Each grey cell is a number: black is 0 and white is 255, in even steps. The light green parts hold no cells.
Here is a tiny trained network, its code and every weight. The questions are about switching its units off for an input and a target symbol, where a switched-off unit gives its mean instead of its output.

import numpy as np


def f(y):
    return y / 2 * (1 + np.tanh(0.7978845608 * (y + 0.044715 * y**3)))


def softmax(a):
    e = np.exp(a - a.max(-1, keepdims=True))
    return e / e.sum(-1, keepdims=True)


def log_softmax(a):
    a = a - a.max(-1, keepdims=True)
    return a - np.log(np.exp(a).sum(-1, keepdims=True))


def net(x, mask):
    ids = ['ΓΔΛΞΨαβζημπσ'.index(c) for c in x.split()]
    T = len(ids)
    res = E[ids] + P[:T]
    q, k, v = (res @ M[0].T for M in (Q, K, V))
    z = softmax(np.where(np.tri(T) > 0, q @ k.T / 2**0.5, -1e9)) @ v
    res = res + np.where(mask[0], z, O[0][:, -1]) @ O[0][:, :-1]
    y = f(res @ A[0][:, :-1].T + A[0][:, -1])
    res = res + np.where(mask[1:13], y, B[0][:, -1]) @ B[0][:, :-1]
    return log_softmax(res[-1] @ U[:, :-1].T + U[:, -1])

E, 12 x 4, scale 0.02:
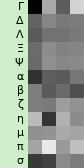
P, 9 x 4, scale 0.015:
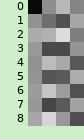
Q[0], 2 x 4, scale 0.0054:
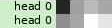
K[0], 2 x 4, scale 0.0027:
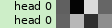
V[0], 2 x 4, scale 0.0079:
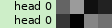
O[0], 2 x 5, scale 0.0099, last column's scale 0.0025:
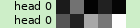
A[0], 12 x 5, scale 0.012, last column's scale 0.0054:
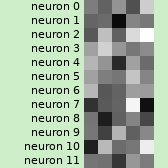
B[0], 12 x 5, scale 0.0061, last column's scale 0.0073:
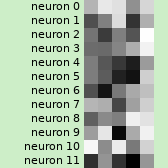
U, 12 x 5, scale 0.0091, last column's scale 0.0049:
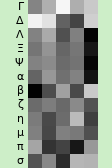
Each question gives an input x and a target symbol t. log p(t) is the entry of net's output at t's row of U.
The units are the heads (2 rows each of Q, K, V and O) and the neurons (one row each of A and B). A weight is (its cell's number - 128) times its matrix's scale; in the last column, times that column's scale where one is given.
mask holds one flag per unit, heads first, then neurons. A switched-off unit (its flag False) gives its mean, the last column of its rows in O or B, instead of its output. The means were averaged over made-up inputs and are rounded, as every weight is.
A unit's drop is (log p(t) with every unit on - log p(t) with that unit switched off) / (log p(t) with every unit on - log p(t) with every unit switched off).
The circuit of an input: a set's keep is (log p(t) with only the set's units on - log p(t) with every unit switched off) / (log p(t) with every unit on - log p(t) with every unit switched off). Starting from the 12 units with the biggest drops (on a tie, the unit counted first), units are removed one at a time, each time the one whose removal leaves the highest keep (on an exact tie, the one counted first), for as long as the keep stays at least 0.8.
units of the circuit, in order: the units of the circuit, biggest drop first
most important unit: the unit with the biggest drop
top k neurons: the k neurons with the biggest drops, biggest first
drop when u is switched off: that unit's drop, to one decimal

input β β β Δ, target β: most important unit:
neuron 1
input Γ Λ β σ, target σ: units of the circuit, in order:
neuron 9; neuron 8; head 0
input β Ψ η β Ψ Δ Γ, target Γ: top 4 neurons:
neuron 10; neuron 9; neuron 5; neuron 4
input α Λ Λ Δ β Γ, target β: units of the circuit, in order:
neuron 1; head 0
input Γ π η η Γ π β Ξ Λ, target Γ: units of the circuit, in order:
neuron 9; neuron 5
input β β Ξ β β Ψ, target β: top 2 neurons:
neuron 1; neuron 9
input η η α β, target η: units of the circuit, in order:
head 0; neuron 8
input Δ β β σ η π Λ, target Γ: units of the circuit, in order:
neuron 5; neuron 9
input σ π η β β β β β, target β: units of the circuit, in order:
neuron 1; head 0; neuron 7; neuron 10
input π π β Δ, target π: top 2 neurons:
neuron 4; neuron 8
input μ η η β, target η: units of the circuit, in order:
head 0; neuron 6
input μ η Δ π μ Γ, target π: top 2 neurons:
neuron 2; neuron 5
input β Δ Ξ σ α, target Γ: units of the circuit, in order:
neuron 10; neuron 5
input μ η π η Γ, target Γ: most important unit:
neuron 10
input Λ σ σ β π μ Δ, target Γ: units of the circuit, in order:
neuron 5; neuron 9
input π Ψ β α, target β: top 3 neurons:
neuron 1; neuron 11; neuron 9
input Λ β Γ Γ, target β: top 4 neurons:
neuron 1; neuron 11; neuron 2; neuron 9
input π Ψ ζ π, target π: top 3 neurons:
neuron 5; neuron 4; neuron 2
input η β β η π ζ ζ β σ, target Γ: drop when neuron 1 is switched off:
-0.1
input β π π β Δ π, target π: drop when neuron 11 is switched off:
0.0
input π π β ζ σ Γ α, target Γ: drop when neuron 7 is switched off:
0.1
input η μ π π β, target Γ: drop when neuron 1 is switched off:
-0.1
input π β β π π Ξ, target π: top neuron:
neuron 4
